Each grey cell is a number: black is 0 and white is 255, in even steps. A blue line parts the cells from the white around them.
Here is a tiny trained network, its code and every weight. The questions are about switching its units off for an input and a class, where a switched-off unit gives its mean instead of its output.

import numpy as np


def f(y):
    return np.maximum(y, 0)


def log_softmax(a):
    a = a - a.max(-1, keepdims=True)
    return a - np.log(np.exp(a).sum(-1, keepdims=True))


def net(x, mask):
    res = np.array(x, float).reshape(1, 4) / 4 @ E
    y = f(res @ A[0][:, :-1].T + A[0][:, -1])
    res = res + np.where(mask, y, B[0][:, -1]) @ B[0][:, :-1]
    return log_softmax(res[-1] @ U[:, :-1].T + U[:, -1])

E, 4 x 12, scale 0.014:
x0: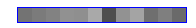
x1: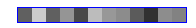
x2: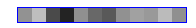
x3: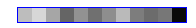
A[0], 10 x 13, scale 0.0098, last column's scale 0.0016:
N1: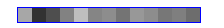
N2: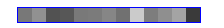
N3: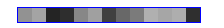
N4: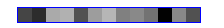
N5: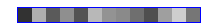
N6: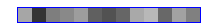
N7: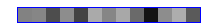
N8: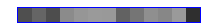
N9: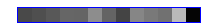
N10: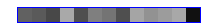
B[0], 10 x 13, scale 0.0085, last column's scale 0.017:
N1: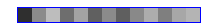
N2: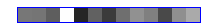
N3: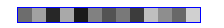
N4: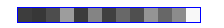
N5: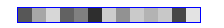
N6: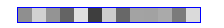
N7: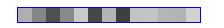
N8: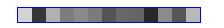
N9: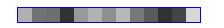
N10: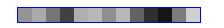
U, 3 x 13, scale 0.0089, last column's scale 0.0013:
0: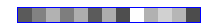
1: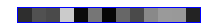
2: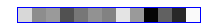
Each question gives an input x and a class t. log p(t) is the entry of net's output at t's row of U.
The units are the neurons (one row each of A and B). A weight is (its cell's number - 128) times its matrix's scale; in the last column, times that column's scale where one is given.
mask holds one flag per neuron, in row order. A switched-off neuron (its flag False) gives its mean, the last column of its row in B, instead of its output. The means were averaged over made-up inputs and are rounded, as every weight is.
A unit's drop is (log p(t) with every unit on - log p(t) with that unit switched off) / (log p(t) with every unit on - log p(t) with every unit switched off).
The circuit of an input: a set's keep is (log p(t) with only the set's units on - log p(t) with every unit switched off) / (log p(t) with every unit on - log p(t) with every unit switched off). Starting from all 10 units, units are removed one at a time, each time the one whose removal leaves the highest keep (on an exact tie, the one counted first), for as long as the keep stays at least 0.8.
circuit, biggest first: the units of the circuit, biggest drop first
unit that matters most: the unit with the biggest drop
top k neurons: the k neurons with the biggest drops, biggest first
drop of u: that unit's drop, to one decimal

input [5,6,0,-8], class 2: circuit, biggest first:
N9
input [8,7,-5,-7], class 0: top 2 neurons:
N7, N5
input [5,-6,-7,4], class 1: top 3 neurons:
N4, N5, N7
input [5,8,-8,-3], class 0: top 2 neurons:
N5, N7
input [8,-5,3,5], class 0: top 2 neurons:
N9, N10
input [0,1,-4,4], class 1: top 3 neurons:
N9, N10, N6
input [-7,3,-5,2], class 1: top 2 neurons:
N6, N4
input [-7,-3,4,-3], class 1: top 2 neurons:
N3, N5
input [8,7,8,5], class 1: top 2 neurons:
N3, N6
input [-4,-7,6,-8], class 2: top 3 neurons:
N9, N10, N6
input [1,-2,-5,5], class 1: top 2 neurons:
N9, N10
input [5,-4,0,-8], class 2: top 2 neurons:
N9, N10
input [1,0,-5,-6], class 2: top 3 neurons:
N9, N10, N3
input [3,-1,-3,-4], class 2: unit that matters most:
N3
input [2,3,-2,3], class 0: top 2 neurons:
N9, N10
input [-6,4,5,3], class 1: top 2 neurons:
N6, N3
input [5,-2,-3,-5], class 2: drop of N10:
0.2
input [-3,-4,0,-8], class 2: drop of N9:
0.3
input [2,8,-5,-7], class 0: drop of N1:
0.0
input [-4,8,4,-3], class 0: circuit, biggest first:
N5
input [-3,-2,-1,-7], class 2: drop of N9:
0.1
